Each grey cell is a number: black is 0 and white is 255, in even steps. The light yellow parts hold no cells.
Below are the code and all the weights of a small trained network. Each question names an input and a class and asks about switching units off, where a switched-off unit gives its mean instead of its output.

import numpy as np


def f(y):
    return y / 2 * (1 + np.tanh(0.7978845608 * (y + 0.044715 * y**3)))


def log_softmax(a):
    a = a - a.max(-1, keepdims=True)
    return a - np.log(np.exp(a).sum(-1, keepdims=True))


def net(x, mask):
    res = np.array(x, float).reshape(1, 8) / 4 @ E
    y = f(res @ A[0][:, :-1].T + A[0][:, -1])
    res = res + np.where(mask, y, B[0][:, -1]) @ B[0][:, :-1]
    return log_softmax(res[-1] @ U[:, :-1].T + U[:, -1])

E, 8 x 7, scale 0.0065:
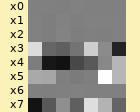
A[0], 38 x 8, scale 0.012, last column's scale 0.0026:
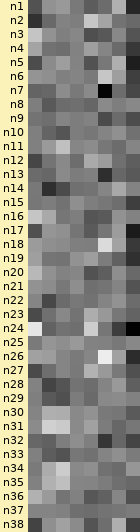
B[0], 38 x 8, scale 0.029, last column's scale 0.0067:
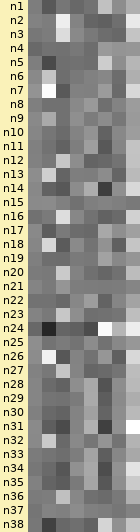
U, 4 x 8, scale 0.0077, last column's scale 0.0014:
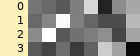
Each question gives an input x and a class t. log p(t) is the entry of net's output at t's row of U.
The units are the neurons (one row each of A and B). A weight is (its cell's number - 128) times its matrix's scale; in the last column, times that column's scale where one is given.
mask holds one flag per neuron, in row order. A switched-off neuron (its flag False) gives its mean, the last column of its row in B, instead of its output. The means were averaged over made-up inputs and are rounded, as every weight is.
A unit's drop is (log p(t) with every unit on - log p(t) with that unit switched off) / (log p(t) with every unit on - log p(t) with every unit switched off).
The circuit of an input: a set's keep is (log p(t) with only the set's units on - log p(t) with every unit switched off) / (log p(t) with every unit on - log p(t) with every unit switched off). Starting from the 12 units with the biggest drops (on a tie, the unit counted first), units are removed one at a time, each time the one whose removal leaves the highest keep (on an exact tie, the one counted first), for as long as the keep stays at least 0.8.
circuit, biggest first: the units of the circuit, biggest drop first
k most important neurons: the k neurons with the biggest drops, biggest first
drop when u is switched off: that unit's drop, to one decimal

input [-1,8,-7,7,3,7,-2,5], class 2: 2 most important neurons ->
n26, n18
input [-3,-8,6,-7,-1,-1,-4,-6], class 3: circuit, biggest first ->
n38
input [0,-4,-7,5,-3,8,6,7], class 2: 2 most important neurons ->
n26, n18
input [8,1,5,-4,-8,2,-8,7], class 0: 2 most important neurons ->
n31, n34
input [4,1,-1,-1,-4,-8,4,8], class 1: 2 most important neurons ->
n2, n12
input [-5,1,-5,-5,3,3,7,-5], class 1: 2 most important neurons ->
n24, n16
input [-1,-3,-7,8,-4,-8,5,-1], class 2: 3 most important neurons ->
n7, n13, n32
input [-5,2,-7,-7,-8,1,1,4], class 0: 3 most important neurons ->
n31, n34, n24
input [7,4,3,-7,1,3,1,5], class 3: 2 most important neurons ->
n38, n5
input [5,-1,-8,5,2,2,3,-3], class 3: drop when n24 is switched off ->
0.2
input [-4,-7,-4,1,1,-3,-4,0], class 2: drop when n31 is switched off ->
0.1
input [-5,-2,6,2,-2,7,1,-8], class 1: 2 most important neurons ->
n16, n3
